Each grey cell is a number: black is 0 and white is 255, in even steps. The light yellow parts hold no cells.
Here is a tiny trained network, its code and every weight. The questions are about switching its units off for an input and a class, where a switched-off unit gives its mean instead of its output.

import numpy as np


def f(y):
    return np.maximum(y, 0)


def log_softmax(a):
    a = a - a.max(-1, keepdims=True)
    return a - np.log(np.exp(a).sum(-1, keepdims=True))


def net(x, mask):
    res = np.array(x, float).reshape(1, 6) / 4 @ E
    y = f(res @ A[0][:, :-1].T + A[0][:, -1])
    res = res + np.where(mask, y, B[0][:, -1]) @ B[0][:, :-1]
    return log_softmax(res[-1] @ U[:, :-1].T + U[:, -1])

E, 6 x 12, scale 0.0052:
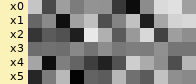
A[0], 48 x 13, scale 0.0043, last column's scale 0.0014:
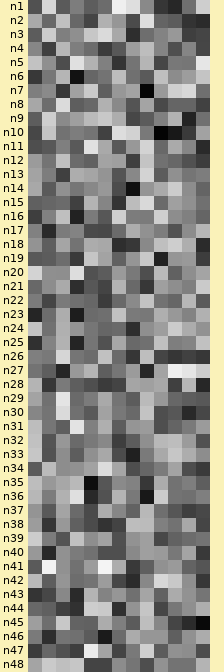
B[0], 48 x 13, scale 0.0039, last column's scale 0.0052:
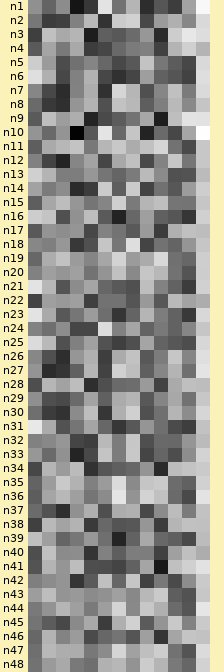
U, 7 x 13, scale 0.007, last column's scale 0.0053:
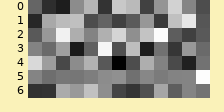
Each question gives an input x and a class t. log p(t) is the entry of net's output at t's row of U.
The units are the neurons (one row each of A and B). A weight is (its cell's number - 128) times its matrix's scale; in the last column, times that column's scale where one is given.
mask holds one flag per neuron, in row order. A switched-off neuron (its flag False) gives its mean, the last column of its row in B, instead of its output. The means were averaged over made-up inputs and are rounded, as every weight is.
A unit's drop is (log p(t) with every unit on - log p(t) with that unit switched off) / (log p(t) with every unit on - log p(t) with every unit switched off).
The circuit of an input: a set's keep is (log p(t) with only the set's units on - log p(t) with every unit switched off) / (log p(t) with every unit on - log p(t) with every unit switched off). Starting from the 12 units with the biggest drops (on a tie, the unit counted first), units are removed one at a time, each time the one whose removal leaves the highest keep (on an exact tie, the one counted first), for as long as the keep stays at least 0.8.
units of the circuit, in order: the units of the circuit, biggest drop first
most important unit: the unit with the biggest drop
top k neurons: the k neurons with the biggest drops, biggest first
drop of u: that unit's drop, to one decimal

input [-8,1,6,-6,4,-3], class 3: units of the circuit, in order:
(n10)
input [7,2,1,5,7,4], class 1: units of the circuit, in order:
(n28, n38)
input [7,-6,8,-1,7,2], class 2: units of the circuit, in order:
(n11, n15)
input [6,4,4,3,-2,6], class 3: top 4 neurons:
(n18, n33, n14, n42)
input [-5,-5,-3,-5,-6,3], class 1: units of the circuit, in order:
(n41, n9)
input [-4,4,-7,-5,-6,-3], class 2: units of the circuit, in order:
(n36, n48)
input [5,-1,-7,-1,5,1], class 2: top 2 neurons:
(n36, n35)
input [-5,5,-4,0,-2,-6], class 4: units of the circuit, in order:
(n31, n5)
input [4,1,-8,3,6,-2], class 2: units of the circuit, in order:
(n36, n35)
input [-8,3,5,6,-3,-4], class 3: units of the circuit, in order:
(n10, n1)
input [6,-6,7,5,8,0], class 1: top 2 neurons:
(n38, n28)
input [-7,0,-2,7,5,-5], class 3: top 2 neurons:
(n10, n1)
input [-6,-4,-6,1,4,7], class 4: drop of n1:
-0.1
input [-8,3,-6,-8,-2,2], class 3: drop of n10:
0.6
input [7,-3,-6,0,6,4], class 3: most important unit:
n42
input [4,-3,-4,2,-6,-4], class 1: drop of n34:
0.2
